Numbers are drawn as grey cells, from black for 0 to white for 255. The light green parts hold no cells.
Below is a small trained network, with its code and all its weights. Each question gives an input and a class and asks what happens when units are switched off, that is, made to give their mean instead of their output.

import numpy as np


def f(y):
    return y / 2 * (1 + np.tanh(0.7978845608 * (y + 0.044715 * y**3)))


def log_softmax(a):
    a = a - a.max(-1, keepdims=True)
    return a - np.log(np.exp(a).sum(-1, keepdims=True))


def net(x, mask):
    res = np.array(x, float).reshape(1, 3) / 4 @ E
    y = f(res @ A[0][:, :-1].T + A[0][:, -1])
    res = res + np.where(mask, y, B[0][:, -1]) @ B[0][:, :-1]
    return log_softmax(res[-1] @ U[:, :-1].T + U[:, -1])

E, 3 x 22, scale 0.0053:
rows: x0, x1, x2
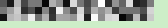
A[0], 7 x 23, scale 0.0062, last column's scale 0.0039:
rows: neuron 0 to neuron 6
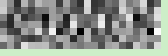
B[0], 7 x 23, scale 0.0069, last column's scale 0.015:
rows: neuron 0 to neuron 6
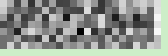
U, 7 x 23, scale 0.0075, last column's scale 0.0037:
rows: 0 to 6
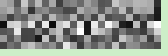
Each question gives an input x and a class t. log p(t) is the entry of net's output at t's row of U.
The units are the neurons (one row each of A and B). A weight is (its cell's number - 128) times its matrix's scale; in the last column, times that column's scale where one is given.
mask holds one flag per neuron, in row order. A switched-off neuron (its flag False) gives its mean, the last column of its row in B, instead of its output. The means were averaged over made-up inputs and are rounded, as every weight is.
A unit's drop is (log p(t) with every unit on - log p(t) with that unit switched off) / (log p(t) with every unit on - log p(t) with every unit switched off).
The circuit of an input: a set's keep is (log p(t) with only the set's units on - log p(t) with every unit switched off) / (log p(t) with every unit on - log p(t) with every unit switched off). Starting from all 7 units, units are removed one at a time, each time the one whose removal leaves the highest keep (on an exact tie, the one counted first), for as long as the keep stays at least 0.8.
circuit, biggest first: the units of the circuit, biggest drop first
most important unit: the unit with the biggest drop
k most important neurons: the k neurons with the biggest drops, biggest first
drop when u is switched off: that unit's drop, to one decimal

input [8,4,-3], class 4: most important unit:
neuron 2
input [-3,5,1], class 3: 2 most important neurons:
neuron 2; neuron 1
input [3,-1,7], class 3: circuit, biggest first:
neuron 2; neuron 4
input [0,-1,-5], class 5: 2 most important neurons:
neuron 1; neuron 6
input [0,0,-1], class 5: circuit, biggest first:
neuron 3; neuron 6
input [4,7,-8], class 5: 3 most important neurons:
neuron 1; neuron 5; neuron 4
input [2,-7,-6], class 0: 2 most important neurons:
neuron 0; neuron 1
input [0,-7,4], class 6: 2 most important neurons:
neuron 0; neuron 1
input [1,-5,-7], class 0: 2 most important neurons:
neuron 0; neuron 4
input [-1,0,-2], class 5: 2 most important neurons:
neuron 6; neuron 4
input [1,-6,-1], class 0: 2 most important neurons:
neuron 0; neuron 2
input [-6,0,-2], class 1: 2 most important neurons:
neuron 4; neuron 5
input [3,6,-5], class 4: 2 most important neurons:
neuron 2; neuron 4
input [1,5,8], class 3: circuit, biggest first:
neuron 2
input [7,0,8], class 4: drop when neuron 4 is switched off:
0.6
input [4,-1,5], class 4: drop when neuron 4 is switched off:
0.9
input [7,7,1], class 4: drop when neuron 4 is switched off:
0.1
